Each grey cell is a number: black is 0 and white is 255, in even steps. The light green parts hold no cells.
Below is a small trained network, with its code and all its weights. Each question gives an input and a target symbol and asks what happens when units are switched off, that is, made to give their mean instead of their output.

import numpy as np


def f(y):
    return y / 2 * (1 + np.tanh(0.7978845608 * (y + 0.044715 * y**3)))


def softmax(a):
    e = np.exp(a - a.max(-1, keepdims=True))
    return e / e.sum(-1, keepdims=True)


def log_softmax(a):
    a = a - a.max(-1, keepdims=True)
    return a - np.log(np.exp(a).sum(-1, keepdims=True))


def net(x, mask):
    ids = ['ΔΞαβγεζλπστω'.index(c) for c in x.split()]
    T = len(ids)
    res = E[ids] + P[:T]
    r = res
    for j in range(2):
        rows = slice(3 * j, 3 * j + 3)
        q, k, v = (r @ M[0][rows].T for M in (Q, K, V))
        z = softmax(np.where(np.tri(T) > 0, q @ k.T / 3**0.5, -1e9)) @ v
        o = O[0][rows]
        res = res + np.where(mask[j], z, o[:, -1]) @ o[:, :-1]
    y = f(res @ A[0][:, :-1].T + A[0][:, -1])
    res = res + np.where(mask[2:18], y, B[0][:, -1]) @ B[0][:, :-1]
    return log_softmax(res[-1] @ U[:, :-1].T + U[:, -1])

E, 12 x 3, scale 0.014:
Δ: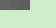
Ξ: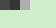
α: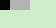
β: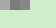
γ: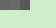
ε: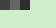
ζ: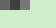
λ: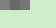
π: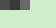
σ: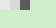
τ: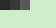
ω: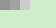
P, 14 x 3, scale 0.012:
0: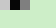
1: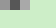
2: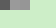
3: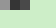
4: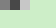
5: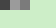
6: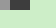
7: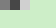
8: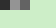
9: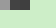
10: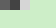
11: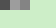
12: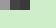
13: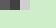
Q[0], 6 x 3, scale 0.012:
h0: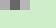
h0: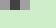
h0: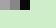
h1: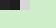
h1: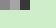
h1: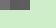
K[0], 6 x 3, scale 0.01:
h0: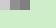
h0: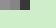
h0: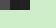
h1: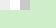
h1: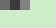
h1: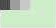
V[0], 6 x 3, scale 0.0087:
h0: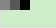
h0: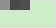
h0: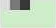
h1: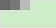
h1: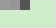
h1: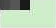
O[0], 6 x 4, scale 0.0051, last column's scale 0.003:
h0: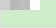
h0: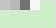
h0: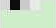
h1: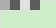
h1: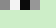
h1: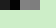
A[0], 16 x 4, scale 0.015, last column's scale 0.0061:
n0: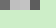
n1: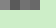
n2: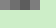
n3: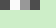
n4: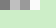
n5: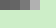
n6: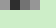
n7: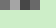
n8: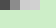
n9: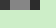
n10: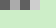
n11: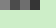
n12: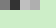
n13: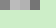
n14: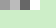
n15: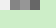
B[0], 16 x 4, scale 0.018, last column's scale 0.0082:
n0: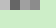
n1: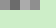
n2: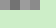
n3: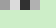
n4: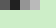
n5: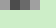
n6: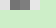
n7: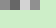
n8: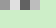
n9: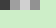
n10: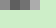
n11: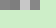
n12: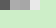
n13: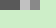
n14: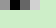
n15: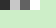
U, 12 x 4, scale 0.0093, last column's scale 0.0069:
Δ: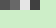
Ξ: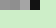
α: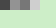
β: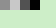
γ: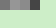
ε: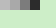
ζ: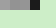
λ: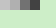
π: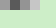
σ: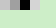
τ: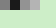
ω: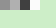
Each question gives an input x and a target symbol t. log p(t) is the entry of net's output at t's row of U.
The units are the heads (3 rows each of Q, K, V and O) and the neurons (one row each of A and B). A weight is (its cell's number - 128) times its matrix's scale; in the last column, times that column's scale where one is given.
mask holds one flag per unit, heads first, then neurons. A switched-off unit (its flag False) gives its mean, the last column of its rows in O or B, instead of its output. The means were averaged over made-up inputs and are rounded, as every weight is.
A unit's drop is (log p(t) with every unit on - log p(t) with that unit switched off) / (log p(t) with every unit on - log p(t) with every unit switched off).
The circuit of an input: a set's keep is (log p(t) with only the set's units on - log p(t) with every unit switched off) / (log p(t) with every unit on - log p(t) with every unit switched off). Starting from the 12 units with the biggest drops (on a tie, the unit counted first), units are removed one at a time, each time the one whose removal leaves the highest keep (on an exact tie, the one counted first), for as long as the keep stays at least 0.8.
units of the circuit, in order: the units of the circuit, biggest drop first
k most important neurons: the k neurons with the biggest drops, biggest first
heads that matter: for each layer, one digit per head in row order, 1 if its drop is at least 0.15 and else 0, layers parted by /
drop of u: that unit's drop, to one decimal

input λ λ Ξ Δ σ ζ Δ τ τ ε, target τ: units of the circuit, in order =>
(n8 n15)
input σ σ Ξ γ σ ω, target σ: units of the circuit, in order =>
(n3)
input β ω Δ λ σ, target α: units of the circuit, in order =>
(n15 n6)
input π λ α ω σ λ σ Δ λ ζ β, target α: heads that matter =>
01
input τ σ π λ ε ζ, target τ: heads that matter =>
01
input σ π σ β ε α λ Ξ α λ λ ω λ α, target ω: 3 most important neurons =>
(n3 n8 n9)
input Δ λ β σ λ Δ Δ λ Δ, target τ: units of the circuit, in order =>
(n15 n3)
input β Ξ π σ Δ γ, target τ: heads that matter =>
00
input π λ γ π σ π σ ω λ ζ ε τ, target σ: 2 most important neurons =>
(n3 n12)
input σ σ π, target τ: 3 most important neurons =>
(n15 n3 n8)
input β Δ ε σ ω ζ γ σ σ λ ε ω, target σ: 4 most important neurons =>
(n3 n8 n12 n15)
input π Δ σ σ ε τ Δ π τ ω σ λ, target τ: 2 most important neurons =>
(n15 n4)
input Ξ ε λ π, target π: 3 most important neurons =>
(n8 n15 n3)
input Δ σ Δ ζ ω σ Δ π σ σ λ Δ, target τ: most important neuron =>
(n15)
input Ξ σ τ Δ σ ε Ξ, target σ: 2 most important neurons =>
(n4 n9)
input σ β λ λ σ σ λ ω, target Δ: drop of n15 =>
-0.1
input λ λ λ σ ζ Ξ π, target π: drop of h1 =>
0.1
